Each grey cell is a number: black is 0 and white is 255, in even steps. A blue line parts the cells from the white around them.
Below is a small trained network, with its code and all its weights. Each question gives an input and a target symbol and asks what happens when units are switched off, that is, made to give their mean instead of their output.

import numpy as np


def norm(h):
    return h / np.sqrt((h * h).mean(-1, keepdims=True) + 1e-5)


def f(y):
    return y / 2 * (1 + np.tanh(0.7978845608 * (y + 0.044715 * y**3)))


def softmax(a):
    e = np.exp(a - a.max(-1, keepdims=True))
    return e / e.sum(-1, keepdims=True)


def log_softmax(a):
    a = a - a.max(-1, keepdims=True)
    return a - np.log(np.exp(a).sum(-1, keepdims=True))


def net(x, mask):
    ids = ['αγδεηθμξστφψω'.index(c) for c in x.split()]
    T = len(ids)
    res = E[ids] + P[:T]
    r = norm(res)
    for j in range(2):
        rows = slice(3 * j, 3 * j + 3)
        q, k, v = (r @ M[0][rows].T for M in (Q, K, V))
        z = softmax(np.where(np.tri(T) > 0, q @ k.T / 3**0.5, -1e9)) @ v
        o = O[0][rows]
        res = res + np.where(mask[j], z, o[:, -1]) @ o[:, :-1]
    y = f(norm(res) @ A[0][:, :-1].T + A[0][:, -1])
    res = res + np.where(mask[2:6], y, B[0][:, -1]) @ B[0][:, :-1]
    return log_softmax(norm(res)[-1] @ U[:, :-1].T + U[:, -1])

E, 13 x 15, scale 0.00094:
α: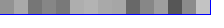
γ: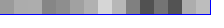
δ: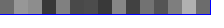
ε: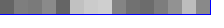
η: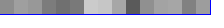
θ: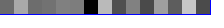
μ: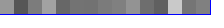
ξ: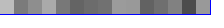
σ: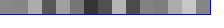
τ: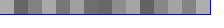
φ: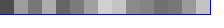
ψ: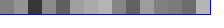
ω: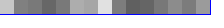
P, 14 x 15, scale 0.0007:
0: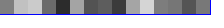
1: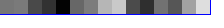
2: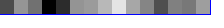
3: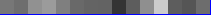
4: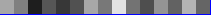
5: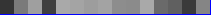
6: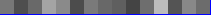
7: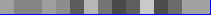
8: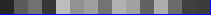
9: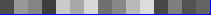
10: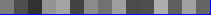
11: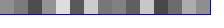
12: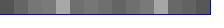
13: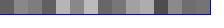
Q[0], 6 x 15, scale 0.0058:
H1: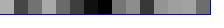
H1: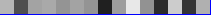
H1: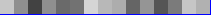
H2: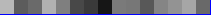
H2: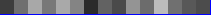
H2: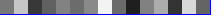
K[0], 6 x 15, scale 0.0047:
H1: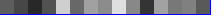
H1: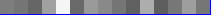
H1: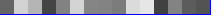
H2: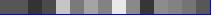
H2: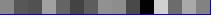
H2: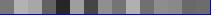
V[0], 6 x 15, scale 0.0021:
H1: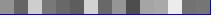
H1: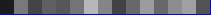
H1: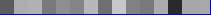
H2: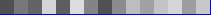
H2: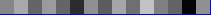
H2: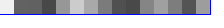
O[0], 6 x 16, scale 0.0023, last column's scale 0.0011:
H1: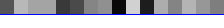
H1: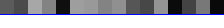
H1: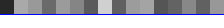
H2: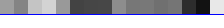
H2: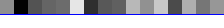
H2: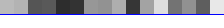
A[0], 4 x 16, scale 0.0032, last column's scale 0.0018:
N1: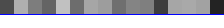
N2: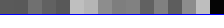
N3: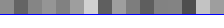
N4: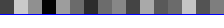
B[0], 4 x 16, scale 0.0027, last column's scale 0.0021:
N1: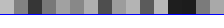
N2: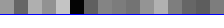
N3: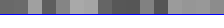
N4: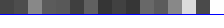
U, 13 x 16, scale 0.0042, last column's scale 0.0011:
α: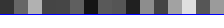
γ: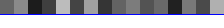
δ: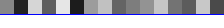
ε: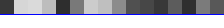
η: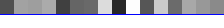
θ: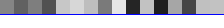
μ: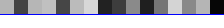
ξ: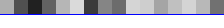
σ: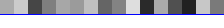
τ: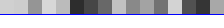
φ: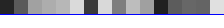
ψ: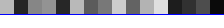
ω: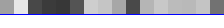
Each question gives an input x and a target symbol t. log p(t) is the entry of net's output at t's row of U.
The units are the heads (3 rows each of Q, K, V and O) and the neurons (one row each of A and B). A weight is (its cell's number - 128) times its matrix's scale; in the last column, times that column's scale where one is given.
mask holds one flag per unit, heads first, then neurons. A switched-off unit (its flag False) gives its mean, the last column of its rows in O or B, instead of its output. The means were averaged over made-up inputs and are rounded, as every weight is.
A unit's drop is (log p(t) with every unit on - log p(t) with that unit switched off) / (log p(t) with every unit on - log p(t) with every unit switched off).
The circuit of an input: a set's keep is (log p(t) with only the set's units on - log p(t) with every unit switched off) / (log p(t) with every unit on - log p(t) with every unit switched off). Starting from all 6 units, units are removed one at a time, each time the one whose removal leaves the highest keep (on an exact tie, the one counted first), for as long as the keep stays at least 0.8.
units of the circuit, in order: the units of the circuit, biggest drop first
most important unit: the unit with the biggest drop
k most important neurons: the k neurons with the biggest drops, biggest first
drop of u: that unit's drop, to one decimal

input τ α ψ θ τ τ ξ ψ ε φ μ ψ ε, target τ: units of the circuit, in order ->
[H2, H1]
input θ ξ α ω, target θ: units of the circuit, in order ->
[H1, H2]
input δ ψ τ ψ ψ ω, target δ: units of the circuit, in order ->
[N2, H2]
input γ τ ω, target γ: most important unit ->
N1
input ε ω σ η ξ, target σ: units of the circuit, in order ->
[H2, N4]
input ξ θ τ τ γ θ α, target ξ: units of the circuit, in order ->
[H2, H1]
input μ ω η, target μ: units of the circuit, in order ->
[H1, H2]
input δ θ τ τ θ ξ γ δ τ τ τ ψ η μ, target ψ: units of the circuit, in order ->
[H2, H1, N4]
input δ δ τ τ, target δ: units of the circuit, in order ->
[H2, N2, H1]
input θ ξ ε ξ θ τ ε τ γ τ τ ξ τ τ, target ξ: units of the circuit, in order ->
[H2, N4]
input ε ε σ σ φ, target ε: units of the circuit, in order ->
[H1, H2]
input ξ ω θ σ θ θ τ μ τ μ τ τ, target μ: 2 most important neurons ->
[N4, N3]
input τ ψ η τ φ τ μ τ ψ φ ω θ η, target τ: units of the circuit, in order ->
[H2, H1]
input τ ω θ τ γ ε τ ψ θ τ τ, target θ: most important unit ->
H1
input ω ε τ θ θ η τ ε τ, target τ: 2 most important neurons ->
[N4, N1]
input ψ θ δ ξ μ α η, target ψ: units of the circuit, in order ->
[H2, H1]
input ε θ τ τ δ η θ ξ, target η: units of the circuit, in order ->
[H1, H2]
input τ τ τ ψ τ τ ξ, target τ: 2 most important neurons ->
[N4, N1]
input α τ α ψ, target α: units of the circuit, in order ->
[H1, N4]
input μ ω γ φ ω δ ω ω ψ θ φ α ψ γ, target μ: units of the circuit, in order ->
[H1]
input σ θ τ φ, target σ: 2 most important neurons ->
[N1, N4]
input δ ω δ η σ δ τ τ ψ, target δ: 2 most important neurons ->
[N2, N4]
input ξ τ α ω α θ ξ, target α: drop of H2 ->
0.1
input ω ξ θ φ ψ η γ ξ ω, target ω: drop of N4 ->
0.1
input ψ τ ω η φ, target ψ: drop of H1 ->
0.2
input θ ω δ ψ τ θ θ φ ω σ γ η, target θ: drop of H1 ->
1.0
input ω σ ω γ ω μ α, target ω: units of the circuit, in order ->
[H2]
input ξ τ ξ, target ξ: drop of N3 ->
0.0
